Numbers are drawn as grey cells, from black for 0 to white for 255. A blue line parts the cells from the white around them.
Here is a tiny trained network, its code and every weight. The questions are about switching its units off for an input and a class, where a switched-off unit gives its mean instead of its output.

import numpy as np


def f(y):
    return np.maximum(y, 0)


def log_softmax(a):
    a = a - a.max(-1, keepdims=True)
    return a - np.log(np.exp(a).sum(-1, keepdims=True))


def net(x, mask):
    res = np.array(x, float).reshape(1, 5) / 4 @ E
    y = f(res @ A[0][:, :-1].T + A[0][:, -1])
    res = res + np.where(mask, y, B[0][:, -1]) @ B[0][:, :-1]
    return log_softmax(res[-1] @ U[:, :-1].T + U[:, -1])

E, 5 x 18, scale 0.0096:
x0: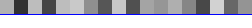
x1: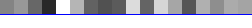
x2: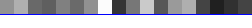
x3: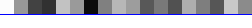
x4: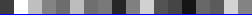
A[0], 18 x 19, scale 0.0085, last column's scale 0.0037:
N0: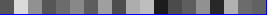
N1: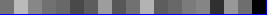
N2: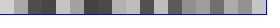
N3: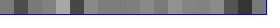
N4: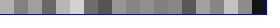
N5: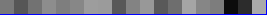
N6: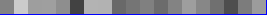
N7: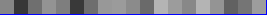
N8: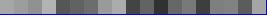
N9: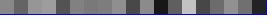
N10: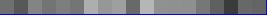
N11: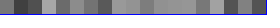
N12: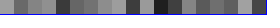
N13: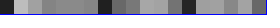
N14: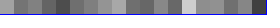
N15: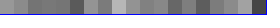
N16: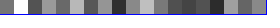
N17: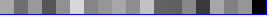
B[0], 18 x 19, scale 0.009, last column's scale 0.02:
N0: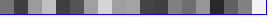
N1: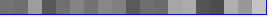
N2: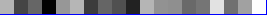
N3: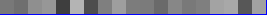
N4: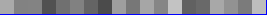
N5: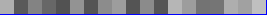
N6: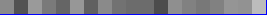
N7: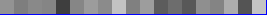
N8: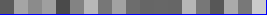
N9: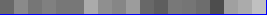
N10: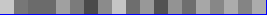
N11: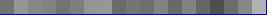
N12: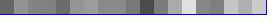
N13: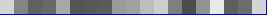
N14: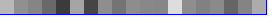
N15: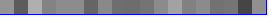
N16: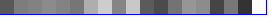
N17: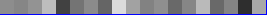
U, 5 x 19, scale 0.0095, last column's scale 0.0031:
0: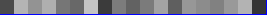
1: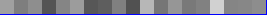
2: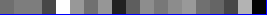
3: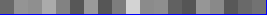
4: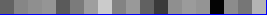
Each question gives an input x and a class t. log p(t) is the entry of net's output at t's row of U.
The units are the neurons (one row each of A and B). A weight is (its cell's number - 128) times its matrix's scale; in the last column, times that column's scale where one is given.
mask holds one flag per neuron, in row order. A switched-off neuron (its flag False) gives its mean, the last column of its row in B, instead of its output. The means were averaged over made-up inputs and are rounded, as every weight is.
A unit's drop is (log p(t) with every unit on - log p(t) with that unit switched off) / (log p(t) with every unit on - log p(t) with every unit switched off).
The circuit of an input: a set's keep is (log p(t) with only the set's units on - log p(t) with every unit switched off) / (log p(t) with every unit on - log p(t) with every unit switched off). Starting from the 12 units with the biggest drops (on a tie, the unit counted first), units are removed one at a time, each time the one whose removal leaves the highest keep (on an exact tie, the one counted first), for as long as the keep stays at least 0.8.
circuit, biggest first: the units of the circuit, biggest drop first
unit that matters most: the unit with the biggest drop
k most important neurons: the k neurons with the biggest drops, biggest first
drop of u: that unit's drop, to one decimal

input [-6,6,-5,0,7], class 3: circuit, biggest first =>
N13; N16
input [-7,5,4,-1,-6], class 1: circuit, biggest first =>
N0; N16
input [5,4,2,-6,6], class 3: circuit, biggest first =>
N2; N13
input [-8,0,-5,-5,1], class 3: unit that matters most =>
N13
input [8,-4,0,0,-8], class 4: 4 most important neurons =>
N2; N13; N11; N4
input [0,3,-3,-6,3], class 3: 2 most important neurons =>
N2; N5
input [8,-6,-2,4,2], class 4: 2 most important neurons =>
N2; N13
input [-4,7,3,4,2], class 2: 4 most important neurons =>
N2; N8; N7; N17
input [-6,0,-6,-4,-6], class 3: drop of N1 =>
0.2
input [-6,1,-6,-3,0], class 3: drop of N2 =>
0.6
